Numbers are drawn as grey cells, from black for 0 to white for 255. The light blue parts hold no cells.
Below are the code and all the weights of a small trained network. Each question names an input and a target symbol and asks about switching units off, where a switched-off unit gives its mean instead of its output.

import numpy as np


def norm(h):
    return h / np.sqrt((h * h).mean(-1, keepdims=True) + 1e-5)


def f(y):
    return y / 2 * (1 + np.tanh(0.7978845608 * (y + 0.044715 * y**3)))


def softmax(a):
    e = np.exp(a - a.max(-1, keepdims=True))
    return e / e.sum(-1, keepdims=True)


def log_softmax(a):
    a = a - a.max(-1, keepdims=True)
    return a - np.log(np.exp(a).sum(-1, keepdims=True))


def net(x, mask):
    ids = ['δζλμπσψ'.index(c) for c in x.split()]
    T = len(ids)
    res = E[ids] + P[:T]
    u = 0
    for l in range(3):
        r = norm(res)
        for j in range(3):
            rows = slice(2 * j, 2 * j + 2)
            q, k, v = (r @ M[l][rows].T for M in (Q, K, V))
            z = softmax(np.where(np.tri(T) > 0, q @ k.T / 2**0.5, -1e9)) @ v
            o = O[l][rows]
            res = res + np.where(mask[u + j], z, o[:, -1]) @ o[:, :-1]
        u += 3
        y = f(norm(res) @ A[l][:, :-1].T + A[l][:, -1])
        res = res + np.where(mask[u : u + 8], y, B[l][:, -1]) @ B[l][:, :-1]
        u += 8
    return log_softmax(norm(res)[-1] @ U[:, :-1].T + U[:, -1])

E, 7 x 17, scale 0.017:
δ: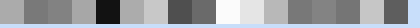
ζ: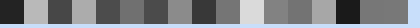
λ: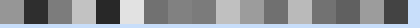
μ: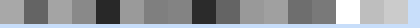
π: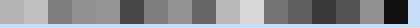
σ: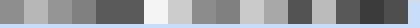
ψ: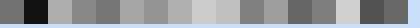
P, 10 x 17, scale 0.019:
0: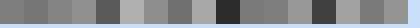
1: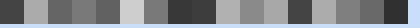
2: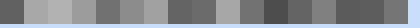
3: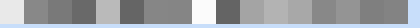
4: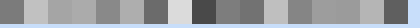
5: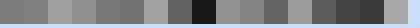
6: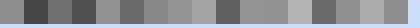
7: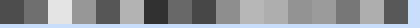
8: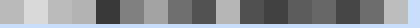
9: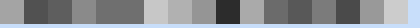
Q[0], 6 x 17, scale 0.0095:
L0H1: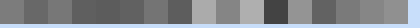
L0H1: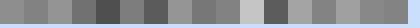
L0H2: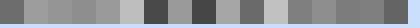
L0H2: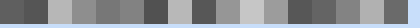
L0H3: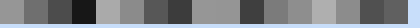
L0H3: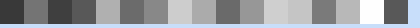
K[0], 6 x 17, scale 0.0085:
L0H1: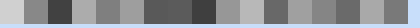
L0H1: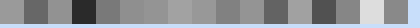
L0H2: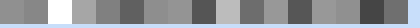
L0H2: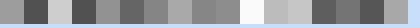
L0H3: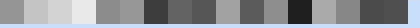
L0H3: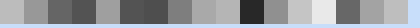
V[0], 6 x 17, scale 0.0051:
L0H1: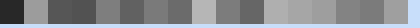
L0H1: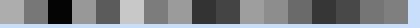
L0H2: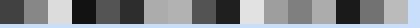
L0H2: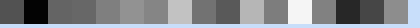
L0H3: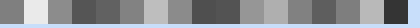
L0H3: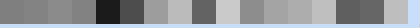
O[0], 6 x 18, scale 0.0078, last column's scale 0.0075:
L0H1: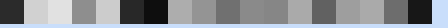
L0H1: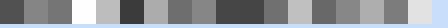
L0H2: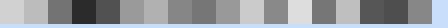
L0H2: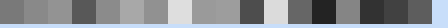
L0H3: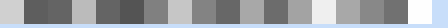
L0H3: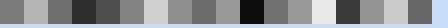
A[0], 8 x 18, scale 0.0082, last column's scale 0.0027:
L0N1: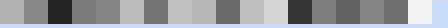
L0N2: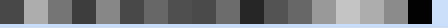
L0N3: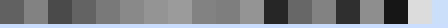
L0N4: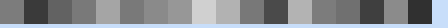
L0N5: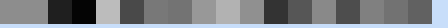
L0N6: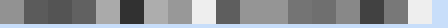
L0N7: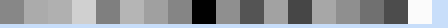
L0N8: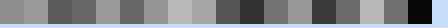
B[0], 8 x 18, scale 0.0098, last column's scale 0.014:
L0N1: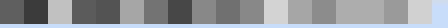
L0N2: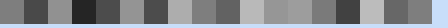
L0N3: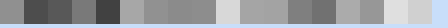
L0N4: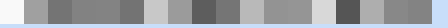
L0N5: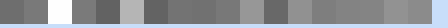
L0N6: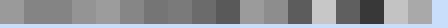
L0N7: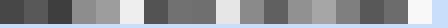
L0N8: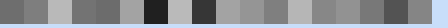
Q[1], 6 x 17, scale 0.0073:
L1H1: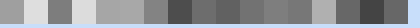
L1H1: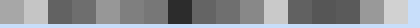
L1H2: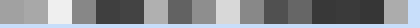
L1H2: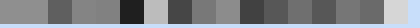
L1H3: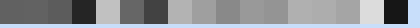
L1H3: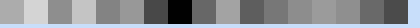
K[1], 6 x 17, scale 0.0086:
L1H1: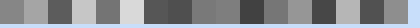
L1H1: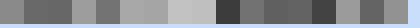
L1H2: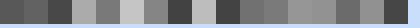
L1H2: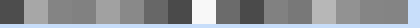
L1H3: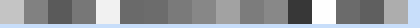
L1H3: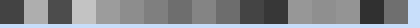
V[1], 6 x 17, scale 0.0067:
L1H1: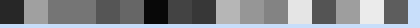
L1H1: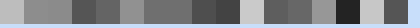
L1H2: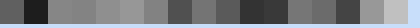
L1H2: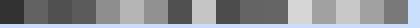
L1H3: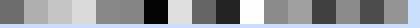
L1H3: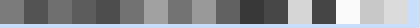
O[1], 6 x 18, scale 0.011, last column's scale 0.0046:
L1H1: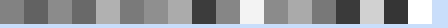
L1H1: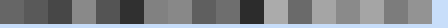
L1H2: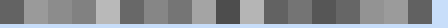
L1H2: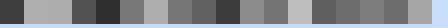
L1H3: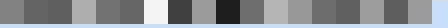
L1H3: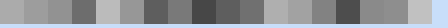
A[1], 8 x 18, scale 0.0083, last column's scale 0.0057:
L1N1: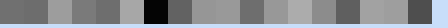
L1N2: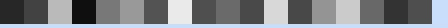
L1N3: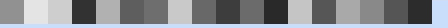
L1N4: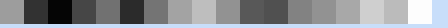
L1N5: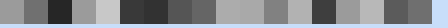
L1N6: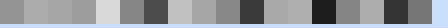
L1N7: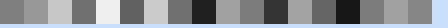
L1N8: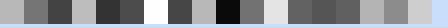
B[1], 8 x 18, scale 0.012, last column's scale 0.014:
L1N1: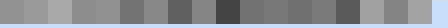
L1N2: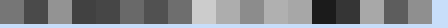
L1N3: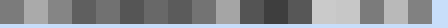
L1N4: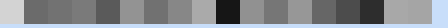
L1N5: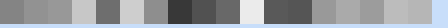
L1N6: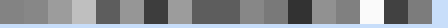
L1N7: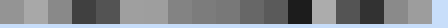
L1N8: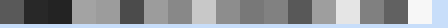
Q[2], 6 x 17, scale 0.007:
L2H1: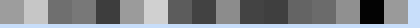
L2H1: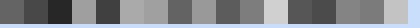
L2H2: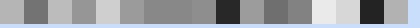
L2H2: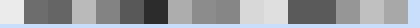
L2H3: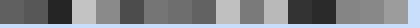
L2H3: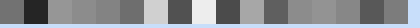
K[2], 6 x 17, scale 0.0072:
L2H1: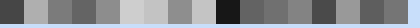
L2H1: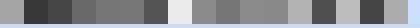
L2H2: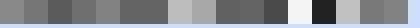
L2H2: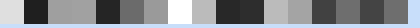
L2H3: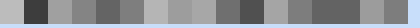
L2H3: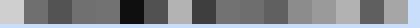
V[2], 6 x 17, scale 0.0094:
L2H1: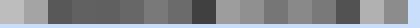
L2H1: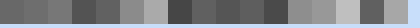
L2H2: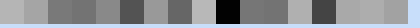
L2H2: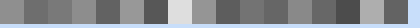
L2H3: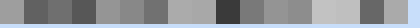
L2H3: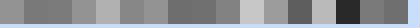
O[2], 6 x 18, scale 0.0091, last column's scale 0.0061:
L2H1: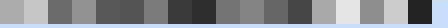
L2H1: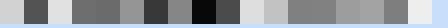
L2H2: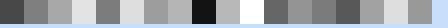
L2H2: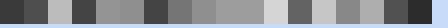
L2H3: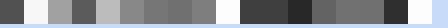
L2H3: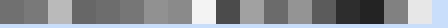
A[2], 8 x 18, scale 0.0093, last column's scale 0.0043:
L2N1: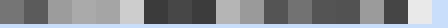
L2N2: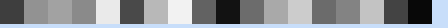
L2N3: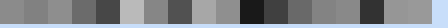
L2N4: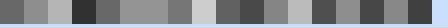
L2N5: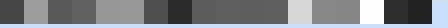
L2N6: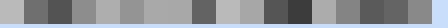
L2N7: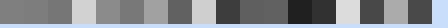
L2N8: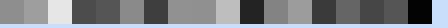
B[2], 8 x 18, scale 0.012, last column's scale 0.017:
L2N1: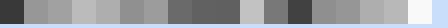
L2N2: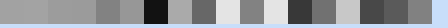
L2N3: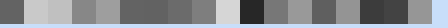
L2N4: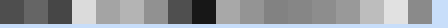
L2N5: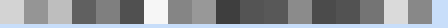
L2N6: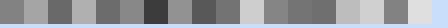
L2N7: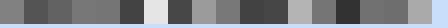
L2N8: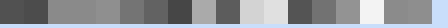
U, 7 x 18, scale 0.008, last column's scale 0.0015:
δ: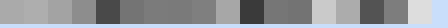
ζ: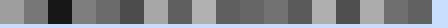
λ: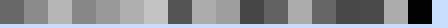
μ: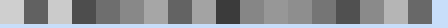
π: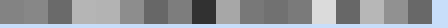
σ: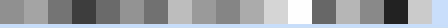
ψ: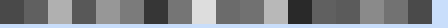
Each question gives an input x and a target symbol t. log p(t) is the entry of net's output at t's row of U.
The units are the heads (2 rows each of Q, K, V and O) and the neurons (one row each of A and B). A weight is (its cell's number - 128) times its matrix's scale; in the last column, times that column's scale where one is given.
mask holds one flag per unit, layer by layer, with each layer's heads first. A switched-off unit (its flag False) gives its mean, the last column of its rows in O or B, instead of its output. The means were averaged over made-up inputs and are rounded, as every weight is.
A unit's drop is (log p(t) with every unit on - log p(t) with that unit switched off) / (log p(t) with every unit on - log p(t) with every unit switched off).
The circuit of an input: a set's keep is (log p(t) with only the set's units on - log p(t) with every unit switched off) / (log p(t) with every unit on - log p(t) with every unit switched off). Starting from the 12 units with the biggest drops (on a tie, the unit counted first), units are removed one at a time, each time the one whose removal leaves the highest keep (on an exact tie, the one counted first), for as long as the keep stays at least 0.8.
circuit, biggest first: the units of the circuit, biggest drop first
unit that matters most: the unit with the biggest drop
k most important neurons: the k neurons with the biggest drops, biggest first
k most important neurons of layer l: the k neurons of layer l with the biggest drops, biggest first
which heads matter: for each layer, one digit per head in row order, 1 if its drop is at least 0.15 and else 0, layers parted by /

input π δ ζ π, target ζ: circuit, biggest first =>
[L1N8, L0N7, L2N7]
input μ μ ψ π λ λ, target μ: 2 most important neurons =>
[L1N8, L1N7]
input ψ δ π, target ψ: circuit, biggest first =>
[L0H3, L2H2, L2H1]
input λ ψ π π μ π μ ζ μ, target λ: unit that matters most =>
L0H2
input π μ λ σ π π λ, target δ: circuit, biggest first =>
[L1H1, L0N7, L2N3]
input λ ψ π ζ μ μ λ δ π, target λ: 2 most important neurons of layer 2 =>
[L2N3, L2N4]
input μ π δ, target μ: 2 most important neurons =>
[L1N8, L0N6]
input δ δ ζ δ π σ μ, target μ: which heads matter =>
001 / 001 / 000
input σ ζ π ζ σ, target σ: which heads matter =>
010 / 000 / 000
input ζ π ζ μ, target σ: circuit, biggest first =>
[L0H2, L2N1]
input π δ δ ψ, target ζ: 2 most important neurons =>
[L0N6, L0N7]
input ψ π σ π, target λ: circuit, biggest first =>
[L1H1, L0N6, L2N7, L2H3]
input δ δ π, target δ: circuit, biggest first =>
[L2H2, L1H3, L2N3]
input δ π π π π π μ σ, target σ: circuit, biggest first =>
[L0H2]
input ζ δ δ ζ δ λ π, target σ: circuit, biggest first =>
[L0H2, L0N7, L2N1]
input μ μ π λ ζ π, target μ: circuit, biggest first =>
[L2H3, L1N8, L2H2]
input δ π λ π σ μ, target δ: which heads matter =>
000 / 001 / 010
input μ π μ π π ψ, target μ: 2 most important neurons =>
[L1N7, L1N8]
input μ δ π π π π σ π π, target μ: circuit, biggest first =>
[L2H3, L1N8]
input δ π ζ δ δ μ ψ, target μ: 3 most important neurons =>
[L0N4, L1N8, L0N7]
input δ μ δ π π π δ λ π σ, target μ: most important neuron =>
[L0N6]
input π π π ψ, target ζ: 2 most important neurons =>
[L0N6, L1N8]
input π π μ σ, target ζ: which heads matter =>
000 / 001 / 000
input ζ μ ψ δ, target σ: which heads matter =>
010 / 001 / 000
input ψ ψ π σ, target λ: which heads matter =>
011 / 100 / 001
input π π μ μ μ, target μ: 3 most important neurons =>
[L1N8, L0N3, L2N5]
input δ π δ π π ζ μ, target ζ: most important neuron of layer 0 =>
[L0N7]
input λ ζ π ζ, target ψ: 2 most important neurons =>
[L0N7, L0N1]
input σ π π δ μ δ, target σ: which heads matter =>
000 / 000 / 010
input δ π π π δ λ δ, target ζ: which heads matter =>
000 / 000 / 000
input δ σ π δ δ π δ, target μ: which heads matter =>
001 / 001 / 000
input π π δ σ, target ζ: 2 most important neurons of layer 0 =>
[L0N7, L0N6]
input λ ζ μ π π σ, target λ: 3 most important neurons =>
[L2N3, L2N4, L1N8]
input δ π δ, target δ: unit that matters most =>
L2H2
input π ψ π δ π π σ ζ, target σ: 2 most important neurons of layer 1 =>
[L1N8, L1N5]
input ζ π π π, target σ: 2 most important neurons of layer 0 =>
[L0N7, L0N1]
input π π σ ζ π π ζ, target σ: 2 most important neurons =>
[L2N1, L0N7]
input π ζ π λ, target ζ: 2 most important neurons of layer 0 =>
[L0N7, L0N4]
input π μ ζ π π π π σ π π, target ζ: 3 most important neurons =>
[L1N8, L2N7, L0N7]
